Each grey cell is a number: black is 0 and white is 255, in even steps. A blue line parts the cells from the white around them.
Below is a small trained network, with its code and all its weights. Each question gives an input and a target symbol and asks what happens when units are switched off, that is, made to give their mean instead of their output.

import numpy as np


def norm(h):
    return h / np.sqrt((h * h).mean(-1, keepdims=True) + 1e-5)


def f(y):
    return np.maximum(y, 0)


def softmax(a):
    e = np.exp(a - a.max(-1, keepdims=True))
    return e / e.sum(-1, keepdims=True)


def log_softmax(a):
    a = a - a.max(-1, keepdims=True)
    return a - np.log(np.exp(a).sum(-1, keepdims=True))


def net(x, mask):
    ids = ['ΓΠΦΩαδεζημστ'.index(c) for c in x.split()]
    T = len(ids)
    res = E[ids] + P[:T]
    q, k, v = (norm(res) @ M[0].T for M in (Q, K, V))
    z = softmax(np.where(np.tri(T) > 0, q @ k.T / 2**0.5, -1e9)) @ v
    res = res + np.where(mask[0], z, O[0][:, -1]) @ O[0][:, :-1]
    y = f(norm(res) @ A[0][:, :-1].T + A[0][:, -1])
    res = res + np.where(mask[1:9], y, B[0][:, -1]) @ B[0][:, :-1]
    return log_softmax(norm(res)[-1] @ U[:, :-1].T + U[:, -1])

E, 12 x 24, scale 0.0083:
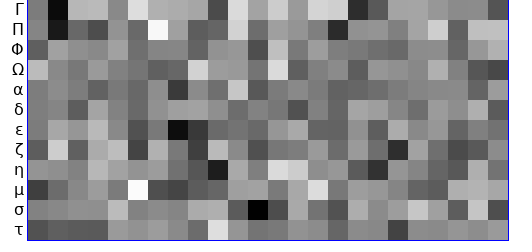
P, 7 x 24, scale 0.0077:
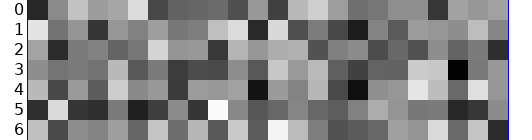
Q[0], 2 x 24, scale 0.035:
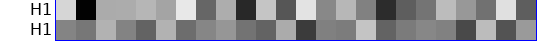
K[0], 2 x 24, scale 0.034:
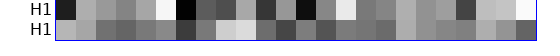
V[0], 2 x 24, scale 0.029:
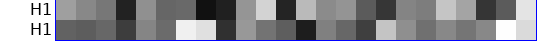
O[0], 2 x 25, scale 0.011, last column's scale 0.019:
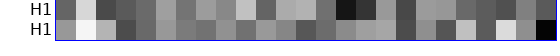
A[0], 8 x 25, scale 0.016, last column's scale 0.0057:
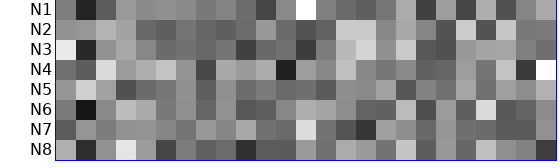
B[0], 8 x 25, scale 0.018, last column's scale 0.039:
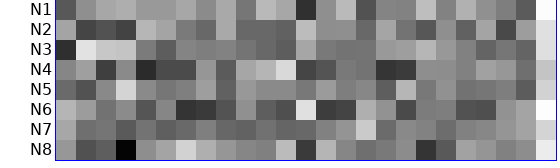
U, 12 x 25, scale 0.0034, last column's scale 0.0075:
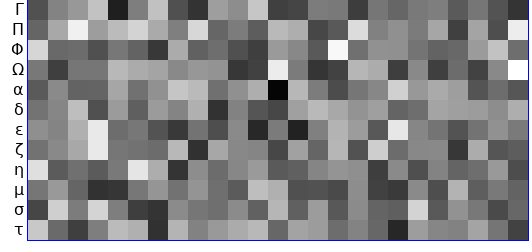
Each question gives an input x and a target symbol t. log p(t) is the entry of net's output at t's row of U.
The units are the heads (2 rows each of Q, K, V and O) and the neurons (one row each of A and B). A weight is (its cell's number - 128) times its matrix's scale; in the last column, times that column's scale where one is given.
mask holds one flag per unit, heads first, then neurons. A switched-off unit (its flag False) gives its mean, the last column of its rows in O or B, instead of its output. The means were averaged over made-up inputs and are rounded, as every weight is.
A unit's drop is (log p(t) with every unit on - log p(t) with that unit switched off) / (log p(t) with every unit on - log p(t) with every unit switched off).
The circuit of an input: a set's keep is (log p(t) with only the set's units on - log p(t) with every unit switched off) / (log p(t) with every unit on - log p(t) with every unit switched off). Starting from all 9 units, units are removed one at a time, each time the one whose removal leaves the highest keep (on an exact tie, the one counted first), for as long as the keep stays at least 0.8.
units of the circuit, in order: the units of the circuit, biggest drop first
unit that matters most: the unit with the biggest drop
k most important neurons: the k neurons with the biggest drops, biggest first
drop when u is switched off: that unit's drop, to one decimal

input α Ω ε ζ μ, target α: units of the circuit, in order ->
(N6 H1 N7)
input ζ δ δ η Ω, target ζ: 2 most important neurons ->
(N2 N6)
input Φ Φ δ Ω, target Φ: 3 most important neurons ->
(N1 N7 N3)
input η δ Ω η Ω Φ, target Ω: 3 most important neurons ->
(N6 N4 N8)
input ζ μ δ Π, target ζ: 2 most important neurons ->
(N2 N6)
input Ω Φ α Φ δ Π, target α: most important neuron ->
(N6)
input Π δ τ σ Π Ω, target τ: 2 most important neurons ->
(N2 N6)
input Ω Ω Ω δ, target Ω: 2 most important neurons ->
(N6 N4)
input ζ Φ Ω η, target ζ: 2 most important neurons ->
(N2 N6)
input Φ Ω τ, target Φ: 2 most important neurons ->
(N1 N7)
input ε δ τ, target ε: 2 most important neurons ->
(N8 N1)
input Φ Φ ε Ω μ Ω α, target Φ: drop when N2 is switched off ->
0.2
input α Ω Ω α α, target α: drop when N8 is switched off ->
0.1
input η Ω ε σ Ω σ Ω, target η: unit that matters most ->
N6
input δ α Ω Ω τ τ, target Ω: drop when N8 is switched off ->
0.2
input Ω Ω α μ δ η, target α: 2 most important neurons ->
(N6 N3)
